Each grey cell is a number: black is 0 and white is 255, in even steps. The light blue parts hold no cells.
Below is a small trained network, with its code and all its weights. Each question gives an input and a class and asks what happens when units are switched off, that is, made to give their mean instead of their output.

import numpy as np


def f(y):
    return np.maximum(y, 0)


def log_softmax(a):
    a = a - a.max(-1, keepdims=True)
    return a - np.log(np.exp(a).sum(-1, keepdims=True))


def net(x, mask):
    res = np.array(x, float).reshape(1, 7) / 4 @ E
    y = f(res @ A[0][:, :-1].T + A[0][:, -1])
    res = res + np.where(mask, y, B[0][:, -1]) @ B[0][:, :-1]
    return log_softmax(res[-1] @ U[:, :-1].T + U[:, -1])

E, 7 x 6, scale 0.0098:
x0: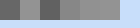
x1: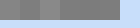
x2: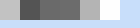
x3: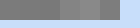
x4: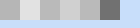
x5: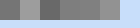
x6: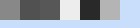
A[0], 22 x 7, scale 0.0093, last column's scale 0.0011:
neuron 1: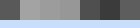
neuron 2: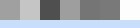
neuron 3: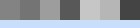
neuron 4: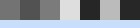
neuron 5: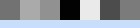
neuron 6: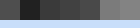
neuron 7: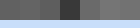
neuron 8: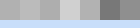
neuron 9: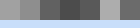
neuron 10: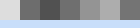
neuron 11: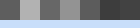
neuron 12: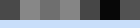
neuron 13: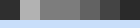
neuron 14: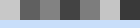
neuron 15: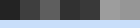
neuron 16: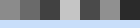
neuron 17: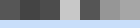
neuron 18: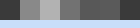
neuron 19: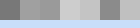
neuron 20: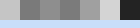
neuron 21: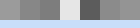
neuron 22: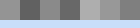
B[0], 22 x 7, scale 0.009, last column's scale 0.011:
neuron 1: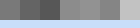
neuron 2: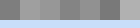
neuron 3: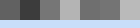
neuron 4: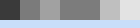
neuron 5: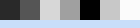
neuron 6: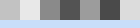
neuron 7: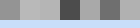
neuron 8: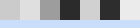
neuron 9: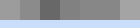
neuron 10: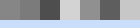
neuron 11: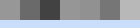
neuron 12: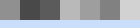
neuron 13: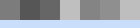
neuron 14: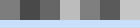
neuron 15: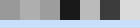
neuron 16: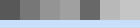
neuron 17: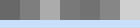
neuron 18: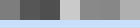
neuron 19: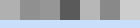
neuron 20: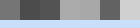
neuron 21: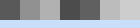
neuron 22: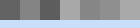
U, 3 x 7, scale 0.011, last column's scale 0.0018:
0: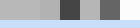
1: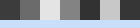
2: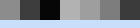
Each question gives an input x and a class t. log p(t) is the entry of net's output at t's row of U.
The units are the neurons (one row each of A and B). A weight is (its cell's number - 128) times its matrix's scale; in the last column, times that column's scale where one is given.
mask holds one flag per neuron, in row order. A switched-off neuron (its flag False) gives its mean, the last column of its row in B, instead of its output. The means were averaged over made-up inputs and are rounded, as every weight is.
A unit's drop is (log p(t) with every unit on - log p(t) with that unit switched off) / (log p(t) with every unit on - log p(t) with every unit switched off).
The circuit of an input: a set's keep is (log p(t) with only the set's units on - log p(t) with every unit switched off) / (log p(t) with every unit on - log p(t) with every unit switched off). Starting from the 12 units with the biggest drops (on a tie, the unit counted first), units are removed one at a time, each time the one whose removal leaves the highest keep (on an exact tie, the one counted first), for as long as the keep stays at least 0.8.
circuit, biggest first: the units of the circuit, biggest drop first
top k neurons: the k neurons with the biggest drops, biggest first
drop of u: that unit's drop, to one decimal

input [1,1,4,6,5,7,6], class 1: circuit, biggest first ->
(neuron 21)
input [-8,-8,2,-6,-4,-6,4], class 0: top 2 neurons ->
(neuron 5; neuron 6)
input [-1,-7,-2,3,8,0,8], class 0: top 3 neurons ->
(neuron 8; neuron 5; neuron 19)
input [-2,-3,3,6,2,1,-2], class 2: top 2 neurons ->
(neuron 15; neuron 6)
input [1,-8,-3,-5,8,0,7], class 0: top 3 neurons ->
(neuron 8; neuron 5; neuron 19)
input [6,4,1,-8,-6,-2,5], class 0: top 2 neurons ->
(neuron 6; neuron 15)
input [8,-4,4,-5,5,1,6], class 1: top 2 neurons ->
(neuron 4; neuron 6)
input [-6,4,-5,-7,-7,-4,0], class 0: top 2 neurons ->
(neuron 15; neuron 6)
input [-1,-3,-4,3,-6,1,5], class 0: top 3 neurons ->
(neuron 6; neuron 15; neuron 5)
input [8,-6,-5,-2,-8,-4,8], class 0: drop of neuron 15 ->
1.0
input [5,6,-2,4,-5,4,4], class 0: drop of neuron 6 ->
0.3
